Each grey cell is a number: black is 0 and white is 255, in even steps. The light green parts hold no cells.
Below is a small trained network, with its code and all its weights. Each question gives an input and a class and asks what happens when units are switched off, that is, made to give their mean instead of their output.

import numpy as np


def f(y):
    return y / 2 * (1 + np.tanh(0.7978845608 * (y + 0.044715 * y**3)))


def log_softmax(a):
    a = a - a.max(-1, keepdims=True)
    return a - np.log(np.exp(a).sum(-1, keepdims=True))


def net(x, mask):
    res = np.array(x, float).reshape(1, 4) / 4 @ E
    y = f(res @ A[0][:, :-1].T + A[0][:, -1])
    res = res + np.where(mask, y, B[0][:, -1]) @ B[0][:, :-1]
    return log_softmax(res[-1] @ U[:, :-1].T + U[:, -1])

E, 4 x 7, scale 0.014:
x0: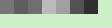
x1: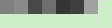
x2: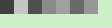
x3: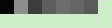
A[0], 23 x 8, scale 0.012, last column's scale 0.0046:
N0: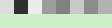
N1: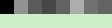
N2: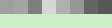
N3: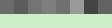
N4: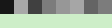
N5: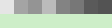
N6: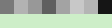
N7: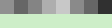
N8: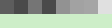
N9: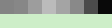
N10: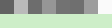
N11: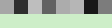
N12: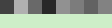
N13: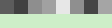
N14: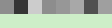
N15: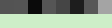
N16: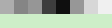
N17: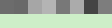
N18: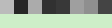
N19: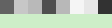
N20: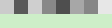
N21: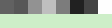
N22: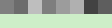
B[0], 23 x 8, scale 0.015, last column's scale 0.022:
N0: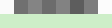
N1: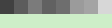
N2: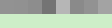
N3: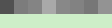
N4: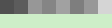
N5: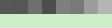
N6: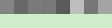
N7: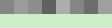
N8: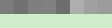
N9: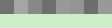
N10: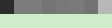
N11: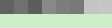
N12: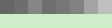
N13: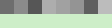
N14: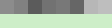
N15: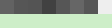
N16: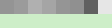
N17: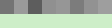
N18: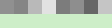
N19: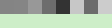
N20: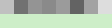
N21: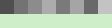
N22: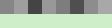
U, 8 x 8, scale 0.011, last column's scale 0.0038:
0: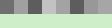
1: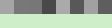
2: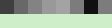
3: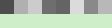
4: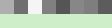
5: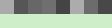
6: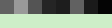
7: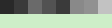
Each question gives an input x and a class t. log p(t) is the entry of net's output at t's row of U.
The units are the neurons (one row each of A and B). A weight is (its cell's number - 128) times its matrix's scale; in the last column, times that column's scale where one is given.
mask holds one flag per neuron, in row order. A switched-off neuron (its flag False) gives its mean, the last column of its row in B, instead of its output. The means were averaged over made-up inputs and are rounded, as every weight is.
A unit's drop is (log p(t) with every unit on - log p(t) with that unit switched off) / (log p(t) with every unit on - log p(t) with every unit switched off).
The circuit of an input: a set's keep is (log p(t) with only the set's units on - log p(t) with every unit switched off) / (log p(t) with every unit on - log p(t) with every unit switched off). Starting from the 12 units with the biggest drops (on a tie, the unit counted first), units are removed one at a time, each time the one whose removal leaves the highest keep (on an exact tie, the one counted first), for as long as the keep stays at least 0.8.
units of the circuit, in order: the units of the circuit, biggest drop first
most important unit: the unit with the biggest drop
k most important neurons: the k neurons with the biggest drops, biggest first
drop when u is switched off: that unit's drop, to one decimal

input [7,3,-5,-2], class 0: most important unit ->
N21
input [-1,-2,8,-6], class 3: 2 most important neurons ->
[N15, N0]
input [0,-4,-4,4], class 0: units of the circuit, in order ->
[N15, N19]
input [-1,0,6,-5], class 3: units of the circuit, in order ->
[N0, N15]
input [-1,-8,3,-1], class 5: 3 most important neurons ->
[N19, N6, N16]
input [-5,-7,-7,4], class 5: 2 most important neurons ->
[N11, N22]
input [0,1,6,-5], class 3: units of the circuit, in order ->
[N15, N0]
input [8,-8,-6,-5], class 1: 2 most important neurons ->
[N0, N5]
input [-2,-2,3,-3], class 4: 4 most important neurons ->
[N15, N1, N13, N11]
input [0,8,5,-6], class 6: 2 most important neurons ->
[N18, N4]
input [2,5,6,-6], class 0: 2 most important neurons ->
[N15, N1]
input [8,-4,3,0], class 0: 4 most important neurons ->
[N15, N11, N17, N19]
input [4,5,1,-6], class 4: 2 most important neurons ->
[N15, N11]
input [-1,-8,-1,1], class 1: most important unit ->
N18
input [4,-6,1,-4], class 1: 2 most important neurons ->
[N0, N18]
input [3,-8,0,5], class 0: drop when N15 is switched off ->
0.1
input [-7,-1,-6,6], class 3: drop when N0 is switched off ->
0.2
